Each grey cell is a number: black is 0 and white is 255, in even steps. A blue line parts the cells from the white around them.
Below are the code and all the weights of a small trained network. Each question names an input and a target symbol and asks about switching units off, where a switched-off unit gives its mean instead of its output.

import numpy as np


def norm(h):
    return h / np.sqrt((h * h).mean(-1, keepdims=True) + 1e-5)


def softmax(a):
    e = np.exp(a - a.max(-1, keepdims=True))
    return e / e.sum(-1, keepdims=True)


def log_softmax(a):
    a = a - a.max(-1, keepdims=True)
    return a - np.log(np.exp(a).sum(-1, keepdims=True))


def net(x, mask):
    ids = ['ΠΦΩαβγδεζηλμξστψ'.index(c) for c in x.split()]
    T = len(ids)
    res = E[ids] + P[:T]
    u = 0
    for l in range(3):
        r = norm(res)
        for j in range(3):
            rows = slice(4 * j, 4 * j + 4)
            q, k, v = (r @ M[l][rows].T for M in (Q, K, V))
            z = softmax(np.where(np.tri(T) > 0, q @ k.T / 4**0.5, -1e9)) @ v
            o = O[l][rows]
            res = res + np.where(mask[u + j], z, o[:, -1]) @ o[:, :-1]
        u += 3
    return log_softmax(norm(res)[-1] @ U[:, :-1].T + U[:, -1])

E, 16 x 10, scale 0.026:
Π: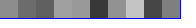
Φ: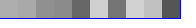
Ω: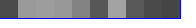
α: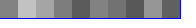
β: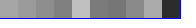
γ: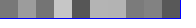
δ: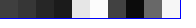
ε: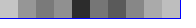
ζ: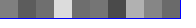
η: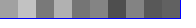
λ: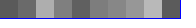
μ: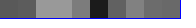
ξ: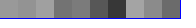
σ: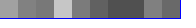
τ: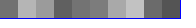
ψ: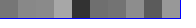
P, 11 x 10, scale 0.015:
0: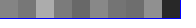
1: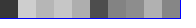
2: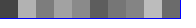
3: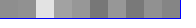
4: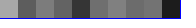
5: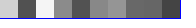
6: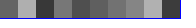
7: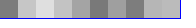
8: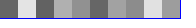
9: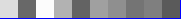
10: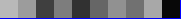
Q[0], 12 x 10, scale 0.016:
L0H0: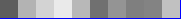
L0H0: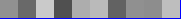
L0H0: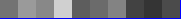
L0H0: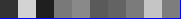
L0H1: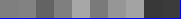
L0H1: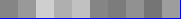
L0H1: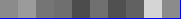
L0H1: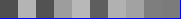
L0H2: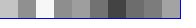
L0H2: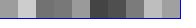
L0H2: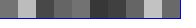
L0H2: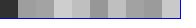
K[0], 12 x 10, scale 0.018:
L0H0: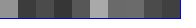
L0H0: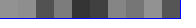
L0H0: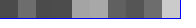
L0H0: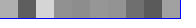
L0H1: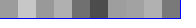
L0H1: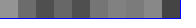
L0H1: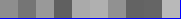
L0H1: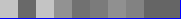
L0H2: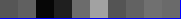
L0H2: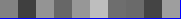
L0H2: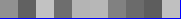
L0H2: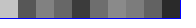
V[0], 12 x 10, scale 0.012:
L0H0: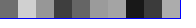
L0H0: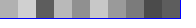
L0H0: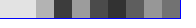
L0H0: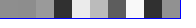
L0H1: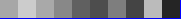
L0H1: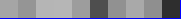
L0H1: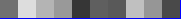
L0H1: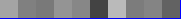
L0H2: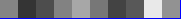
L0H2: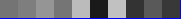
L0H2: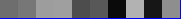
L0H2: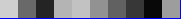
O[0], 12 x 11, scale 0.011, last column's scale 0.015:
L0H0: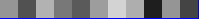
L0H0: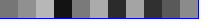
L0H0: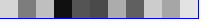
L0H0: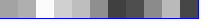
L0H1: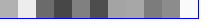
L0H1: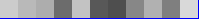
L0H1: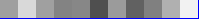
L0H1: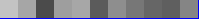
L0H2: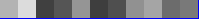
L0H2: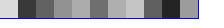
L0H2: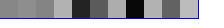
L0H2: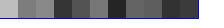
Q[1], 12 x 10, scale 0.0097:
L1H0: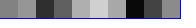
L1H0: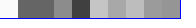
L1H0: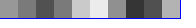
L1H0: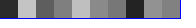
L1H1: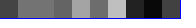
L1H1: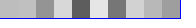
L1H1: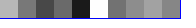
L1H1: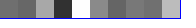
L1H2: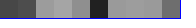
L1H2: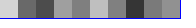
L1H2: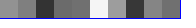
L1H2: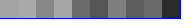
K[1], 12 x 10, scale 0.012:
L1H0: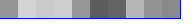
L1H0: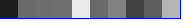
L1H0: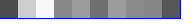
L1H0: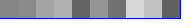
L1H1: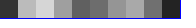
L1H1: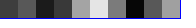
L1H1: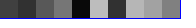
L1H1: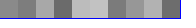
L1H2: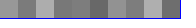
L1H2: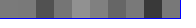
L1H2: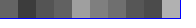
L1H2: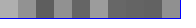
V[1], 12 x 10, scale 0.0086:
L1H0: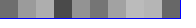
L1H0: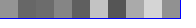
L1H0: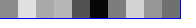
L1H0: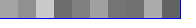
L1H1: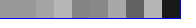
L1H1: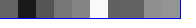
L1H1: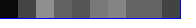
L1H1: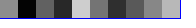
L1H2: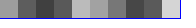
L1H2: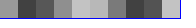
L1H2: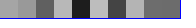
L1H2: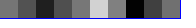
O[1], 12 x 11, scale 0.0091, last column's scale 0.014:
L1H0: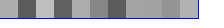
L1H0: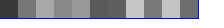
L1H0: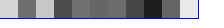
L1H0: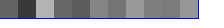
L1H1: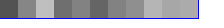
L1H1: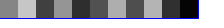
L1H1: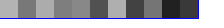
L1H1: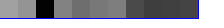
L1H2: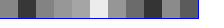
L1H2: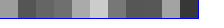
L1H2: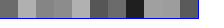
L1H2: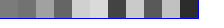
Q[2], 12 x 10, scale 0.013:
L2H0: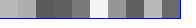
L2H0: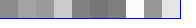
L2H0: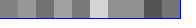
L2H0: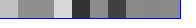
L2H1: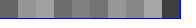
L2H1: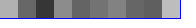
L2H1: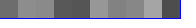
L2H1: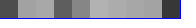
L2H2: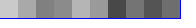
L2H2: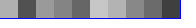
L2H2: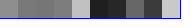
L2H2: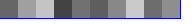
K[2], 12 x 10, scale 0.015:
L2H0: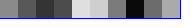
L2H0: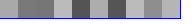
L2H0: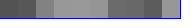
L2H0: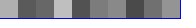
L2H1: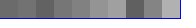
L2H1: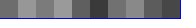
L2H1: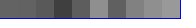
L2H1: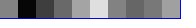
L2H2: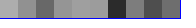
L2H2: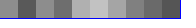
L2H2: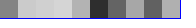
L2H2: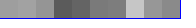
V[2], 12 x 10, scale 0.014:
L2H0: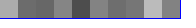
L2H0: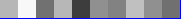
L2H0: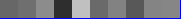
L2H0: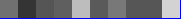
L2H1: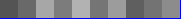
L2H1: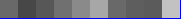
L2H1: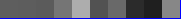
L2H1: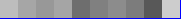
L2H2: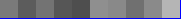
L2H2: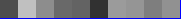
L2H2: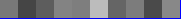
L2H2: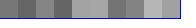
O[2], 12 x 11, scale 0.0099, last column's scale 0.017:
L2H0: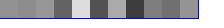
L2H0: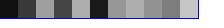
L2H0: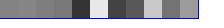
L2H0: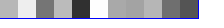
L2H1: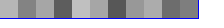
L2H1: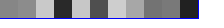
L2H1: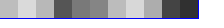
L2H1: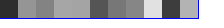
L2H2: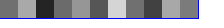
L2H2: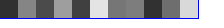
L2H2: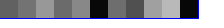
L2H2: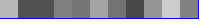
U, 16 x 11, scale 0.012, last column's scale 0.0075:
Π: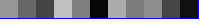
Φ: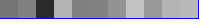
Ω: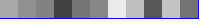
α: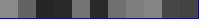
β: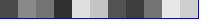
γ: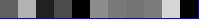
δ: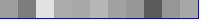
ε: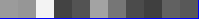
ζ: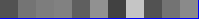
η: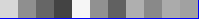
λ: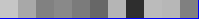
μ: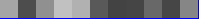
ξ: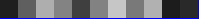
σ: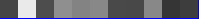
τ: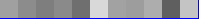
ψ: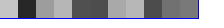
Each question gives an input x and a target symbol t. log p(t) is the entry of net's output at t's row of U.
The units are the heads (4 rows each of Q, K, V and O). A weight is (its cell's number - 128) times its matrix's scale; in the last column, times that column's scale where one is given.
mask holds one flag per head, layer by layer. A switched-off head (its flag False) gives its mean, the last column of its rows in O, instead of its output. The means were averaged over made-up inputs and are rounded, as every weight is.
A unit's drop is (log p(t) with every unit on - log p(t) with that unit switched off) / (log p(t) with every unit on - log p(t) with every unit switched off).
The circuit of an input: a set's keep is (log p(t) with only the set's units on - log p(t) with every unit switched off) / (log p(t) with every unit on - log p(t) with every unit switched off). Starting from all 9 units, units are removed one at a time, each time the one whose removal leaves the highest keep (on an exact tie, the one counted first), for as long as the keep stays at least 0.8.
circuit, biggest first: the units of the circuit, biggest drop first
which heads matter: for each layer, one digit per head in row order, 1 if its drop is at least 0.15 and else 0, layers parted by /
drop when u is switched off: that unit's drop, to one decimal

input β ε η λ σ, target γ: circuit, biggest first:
[L0H2, L2H2]
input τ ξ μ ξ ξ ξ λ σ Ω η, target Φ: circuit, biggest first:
[L0H2]
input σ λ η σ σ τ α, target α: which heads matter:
101 / 000 / 000
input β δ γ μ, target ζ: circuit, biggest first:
[L0H0, L0H2, L2H0]
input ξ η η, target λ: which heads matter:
100 / 000 / 000
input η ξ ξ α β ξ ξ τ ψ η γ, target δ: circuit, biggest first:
[L0H2, L0H0]
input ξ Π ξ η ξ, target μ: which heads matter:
100 / 000 / 000
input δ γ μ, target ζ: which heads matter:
101 / 000 / 001
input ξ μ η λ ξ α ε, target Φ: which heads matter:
001 / 000 / 000
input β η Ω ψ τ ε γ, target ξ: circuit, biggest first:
[L0H2, L0H0]
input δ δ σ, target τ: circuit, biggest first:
[L2H0, L0H1]
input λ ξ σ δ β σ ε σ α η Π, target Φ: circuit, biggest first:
[L1H0, L0H1]
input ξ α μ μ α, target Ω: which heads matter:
101 / 000 / 000
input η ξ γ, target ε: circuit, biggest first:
[L0H0]
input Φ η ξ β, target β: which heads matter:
001 / 000 / 000
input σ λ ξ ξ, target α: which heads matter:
100 / 000 / 000
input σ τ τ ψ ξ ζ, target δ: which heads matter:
001 / 000 / 000
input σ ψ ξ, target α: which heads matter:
101 / 000 / 000
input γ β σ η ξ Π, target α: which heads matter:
100 / 000 / 000
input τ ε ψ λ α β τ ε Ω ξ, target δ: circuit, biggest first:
[L0H2]
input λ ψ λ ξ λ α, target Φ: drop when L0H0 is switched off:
0.1
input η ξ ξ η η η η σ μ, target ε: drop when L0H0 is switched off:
0.2
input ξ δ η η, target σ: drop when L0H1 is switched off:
0.3
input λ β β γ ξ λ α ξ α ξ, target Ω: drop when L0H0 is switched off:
0.3
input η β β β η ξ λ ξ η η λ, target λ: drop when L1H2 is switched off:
0.0
